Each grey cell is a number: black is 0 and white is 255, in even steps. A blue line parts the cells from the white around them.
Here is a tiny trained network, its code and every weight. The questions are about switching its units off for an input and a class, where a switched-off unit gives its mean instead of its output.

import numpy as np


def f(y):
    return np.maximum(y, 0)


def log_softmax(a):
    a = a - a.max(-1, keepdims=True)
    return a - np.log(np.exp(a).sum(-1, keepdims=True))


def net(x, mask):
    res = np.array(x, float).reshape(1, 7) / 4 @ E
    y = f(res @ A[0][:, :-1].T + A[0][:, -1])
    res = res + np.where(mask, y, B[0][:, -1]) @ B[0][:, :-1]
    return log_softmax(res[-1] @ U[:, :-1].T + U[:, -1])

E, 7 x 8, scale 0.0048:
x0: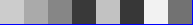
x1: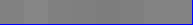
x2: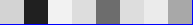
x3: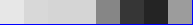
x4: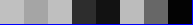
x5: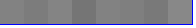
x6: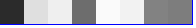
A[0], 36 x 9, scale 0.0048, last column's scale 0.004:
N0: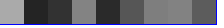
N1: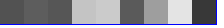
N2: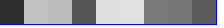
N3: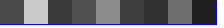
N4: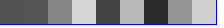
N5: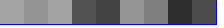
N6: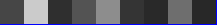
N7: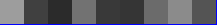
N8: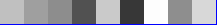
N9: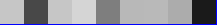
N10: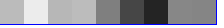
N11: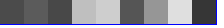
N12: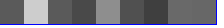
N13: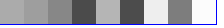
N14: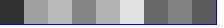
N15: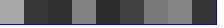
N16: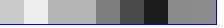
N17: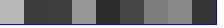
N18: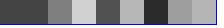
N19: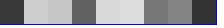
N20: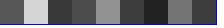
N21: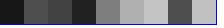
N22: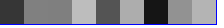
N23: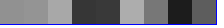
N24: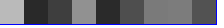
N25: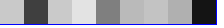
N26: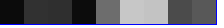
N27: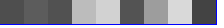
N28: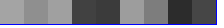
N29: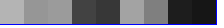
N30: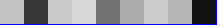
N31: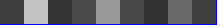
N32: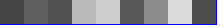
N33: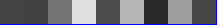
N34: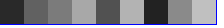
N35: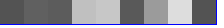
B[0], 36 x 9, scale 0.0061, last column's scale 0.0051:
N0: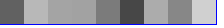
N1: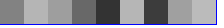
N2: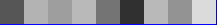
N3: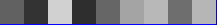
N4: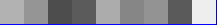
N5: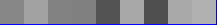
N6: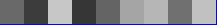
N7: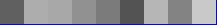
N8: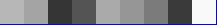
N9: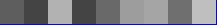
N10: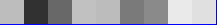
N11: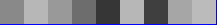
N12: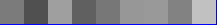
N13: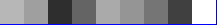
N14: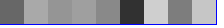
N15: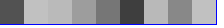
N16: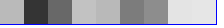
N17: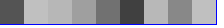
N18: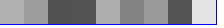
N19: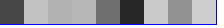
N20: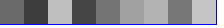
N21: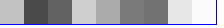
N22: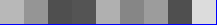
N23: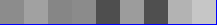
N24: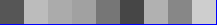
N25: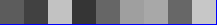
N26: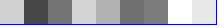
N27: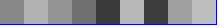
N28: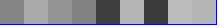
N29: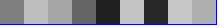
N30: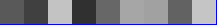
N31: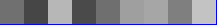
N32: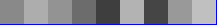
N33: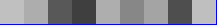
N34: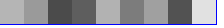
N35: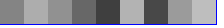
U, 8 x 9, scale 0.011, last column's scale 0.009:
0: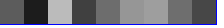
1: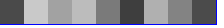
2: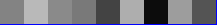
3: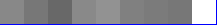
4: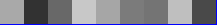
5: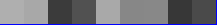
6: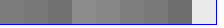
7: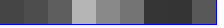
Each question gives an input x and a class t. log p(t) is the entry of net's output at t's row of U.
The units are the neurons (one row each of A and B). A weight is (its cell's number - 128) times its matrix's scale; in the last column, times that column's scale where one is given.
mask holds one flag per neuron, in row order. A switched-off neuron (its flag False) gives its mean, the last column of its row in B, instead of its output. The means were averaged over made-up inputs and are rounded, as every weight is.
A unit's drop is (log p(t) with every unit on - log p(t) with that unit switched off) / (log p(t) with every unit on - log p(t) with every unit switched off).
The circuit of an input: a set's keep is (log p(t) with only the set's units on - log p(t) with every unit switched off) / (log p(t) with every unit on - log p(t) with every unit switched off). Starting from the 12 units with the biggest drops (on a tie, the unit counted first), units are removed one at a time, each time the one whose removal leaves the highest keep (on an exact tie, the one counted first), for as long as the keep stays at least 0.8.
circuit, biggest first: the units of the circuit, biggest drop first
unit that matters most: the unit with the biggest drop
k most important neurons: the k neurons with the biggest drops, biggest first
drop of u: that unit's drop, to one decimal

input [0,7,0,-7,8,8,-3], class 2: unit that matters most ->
N29
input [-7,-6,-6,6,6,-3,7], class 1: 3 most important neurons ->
N19, N2, N14
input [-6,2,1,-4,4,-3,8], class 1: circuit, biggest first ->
N19, N2
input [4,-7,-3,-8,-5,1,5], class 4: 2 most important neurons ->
N26, N21
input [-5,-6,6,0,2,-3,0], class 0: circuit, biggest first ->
N25, N30
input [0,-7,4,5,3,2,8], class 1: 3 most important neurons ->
N19, N2, N14
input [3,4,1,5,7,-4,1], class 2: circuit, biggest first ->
N29, N28
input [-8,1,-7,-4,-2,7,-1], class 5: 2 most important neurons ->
N34, N22
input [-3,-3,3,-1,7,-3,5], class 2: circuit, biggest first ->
N29, N23
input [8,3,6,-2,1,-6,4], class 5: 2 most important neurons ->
N8, N13
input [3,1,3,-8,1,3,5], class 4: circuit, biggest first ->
N26, N21
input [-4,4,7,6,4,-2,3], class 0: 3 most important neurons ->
N25, N30, N9
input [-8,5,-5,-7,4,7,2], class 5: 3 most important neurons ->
N34, N22, N18
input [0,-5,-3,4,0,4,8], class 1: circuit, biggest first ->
N19
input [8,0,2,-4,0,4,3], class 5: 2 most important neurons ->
N8, N13
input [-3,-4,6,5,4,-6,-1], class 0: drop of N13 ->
0.1
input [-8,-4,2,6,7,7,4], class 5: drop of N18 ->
0.2
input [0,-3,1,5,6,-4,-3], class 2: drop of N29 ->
0.4
